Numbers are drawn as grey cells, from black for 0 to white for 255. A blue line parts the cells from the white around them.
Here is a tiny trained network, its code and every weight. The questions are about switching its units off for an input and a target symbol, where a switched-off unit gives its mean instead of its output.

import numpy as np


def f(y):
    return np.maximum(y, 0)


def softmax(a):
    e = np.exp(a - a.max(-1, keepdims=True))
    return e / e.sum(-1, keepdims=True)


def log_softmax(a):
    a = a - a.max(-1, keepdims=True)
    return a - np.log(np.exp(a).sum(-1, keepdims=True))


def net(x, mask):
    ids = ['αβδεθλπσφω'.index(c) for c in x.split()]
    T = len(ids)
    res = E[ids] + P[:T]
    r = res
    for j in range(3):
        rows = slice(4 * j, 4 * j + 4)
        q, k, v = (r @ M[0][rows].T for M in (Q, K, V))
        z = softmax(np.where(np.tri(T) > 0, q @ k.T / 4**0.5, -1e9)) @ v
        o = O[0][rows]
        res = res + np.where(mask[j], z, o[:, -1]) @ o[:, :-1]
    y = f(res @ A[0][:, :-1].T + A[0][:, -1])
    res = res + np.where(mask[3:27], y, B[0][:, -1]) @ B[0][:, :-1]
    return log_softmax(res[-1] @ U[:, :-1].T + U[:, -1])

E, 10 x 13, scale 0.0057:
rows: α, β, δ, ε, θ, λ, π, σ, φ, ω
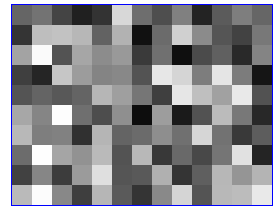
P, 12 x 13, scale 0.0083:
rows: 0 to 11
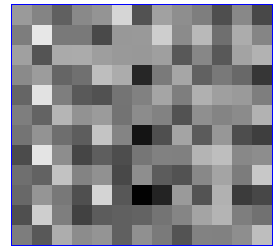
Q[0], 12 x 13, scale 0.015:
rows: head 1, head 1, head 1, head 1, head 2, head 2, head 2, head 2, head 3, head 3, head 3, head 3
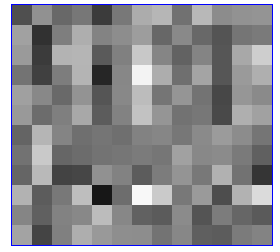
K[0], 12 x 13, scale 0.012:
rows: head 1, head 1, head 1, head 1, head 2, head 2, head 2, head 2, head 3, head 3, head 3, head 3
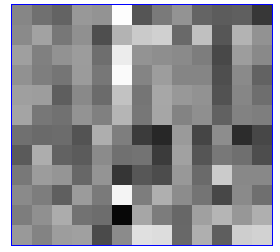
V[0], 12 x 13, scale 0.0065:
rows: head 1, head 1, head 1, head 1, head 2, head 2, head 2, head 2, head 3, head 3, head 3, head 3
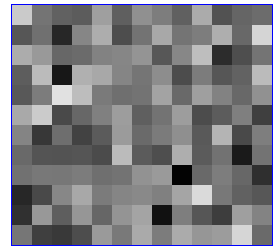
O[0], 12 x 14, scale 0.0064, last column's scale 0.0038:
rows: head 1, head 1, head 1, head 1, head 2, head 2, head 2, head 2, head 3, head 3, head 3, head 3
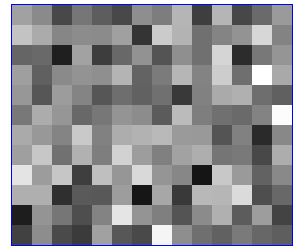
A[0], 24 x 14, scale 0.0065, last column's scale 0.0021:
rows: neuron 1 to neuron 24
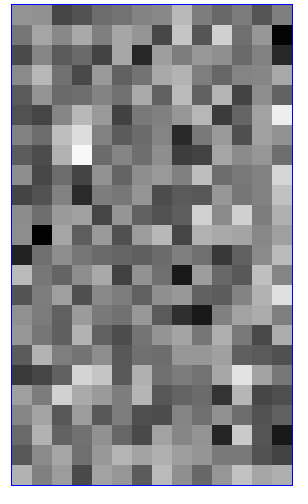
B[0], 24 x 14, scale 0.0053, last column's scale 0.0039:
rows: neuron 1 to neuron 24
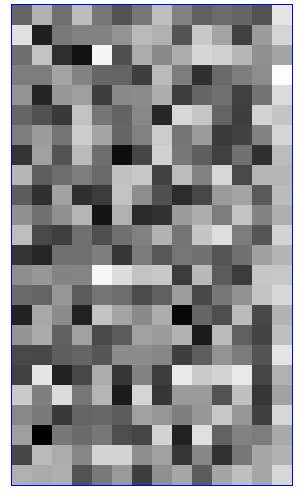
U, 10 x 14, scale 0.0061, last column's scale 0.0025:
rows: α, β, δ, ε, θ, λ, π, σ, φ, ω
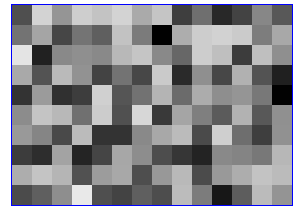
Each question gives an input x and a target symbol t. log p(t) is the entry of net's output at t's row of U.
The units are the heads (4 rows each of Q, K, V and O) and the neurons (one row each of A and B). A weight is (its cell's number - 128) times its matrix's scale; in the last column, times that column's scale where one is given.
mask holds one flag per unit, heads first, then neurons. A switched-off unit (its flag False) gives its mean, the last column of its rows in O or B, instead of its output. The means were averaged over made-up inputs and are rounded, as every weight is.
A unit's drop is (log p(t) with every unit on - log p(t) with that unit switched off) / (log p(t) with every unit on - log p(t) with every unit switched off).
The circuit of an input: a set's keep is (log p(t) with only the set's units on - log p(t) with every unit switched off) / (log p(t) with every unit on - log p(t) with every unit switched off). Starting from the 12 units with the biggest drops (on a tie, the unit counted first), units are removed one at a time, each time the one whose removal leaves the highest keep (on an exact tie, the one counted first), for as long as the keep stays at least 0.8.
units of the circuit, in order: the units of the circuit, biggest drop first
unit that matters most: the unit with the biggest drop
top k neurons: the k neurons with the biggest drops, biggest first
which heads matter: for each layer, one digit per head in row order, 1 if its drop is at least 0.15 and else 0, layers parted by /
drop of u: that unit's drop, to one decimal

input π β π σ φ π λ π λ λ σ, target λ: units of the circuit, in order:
(neuron 20; head 1)
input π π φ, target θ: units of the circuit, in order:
(head 2; neuron 19; neuron 16)
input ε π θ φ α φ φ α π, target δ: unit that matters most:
head 2
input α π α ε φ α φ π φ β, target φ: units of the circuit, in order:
(head 1; neuron 24)
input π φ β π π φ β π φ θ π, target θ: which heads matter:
001
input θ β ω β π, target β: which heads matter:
001
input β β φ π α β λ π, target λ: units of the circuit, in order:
(head 1; head 3; neuron 20)
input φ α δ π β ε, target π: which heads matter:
010
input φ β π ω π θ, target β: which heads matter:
000
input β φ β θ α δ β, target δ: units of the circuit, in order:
(neuron 2; head 3; head 1)
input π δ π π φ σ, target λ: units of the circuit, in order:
(neuron 20; head 3)
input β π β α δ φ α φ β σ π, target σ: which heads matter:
001
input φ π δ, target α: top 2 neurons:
(neuron 14; neuron 16)
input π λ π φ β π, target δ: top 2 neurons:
(neuron 14; neuron 12)
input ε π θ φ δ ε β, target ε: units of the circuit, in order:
(head 1; neuron 22; head 3)
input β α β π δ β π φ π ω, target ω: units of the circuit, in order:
(head 3; neuron 6)
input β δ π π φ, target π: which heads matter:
100
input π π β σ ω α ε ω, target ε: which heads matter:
101
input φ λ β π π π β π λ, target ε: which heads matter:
010
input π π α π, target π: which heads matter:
100
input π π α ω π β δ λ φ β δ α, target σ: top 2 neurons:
(neuron 10; neuron 16)
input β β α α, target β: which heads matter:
101
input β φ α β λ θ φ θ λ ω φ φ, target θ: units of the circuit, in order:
(neuron 19; head 2; neuron 16)
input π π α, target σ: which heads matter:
110
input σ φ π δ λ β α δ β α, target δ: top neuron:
(neuron 2)
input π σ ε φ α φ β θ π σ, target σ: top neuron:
(neuron 10)
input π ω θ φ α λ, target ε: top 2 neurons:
(neuron 8; neuron 12)
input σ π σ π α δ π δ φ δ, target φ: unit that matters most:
head 1
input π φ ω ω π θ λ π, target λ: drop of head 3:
0.5
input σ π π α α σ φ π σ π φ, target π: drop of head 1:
0.5
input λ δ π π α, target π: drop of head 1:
0.6
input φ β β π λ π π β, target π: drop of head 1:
0.6
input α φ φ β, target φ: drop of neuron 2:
0.0
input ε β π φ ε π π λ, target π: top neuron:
(neuron 17)
